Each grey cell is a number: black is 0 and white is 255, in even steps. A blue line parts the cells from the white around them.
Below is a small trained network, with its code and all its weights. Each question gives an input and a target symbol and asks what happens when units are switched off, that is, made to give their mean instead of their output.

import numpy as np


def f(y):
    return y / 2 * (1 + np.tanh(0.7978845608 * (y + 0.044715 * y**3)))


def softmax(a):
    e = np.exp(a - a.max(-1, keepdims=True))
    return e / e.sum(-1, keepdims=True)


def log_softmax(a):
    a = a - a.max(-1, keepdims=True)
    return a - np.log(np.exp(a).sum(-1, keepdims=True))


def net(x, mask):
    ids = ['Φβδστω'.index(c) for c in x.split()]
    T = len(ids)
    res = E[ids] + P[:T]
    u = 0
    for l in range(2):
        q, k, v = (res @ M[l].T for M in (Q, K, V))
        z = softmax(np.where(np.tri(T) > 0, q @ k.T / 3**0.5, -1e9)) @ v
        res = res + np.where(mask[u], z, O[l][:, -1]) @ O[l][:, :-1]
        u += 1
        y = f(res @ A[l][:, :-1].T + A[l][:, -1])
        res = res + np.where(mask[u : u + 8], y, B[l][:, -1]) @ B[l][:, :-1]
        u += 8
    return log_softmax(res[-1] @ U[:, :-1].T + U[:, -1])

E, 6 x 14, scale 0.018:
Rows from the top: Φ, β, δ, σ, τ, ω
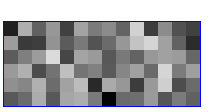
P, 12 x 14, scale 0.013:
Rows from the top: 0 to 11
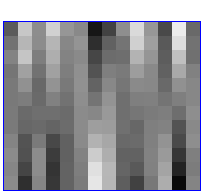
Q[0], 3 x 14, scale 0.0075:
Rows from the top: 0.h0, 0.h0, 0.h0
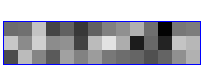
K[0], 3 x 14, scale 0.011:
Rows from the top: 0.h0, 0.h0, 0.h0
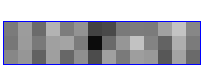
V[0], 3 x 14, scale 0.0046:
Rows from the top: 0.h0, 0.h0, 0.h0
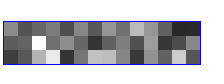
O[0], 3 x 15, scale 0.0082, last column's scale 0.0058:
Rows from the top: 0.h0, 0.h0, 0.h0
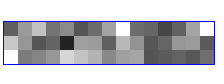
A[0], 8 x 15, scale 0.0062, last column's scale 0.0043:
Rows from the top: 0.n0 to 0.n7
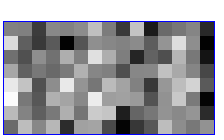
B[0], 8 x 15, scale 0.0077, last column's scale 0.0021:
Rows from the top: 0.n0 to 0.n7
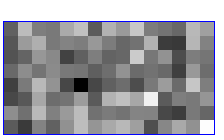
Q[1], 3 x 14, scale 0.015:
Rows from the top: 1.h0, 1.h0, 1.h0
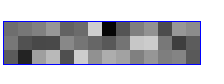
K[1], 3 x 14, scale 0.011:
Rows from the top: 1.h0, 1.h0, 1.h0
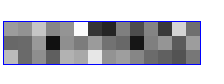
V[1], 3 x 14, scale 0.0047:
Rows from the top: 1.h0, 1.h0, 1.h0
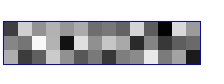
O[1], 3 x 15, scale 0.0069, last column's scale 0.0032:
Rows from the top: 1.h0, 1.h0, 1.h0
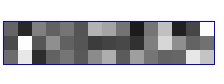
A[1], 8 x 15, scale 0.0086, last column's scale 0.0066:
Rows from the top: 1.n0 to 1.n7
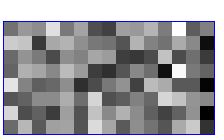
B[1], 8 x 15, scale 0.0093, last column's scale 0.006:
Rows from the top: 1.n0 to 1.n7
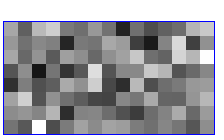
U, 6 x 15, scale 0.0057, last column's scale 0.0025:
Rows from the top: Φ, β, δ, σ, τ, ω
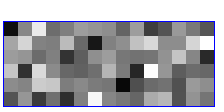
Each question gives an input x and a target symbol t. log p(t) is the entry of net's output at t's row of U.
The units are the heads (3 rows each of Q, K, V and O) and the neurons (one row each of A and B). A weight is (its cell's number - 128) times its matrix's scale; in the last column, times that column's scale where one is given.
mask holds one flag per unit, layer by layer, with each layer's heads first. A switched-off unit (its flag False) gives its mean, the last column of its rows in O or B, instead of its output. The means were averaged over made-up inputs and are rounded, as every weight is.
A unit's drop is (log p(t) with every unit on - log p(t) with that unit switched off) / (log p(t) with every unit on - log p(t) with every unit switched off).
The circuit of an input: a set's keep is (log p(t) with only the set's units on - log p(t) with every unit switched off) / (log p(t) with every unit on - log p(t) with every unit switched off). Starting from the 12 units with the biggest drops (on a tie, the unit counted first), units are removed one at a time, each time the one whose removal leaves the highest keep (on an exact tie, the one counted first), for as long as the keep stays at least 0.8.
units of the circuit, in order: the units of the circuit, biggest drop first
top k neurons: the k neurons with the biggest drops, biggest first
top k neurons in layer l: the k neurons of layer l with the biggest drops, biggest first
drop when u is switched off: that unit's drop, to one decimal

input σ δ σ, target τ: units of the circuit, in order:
[1.h0 1.n6 0.h0]
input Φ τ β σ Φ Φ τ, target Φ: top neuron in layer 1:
[1.n4]
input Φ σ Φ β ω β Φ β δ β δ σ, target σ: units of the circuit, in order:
[1.h0 0.n4]
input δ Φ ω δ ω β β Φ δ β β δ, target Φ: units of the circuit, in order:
[0.h0 1.h0 1.n7]
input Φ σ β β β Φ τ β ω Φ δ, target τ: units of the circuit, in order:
[1.h0 1.n0 0.h0]
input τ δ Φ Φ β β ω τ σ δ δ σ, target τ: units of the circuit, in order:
[1.n6 0.n6 0.h0]
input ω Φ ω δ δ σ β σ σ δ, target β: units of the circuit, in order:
[0.h0 1.n2 1.n5 1.h0]
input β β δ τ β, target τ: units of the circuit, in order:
[1.h0 1.n0]
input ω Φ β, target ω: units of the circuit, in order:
[1.h0 1.n4]
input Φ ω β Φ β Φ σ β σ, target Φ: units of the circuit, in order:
[1.h0 0.h0 1.n7]
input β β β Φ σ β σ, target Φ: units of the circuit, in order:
[1.h0 1.n7 0.h0]
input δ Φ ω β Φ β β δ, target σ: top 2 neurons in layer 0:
[0.n4 0.n0]
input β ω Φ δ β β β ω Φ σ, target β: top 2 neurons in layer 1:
[1.n5 1.n0]
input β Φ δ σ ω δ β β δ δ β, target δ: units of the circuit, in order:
[1.n1 1.h0 0.h0]
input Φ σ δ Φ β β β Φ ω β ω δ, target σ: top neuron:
[0.n0]
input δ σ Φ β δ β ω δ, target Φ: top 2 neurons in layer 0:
[0.n7 0.n4]
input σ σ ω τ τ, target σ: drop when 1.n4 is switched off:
0.1
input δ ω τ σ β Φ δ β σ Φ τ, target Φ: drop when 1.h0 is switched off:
0.2
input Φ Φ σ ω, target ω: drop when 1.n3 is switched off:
0.4
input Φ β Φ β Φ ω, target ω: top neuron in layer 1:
[1.n3]
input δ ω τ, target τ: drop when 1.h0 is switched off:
0.3
